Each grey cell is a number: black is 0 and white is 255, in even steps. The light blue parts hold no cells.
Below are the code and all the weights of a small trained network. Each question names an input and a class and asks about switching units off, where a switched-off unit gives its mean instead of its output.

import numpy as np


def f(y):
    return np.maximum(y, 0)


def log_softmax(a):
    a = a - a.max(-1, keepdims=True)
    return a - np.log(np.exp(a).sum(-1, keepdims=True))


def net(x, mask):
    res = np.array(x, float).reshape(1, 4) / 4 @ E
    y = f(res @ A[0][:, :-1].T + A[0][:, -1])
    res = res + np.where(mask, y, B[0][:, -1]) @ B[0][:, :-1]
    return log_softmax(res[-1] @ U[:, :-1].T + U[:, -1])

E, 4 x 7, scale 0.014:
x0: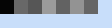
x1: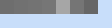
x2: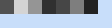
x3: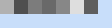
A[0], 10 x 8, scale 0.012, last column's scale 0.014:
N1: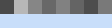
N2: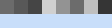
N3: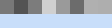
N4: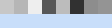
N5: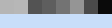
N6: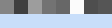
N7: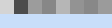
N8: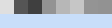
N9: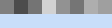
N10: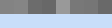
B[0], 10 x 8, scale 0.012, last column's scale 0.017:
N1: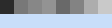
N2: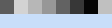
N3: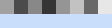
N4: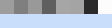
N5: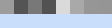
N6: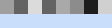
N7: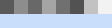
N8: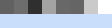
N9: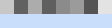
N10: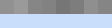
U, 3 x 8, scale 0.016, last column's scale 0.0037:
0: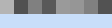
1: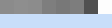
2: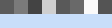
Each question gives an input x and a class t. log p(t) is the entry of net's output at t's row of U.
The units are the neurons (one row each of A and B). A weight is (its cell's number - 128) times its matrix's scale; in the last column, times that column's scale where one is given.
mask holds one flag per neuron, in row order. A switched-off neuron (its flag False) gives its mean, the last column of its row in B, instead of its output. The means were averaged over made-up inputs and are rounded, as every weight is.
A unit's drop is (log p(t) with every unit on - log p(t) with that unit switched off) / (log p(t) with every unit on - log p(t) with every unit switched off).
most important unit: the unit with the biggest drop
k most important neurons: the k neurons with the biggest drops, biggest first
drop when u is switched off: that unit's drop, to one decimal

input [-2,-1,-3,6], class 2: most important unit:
N8
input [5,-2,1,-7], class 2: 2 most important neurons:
N4, N6
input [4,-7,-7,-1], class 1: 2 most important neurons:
N2, N5
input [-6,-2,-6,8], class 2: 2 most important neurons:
N8, N7
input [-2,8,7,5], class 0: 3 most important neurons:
N5, N2, N7
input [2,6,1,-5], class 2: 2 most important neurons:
N4, N6
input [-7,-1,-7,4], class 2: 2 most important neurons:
N8, N7
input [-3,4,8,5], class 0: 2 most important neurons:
N5, N2
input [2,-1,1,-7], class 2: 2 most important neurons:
N6, N4
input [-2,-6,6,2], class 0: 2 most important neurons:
N2, N5
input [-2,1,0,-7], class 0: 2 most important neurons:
N2, N7
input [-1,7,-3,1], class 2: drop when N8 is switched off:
0.2
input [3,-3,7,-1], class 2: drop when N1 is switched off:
0.2
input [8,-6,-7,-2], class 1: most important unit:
N2
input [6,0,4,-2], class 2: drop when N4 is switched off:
0.1
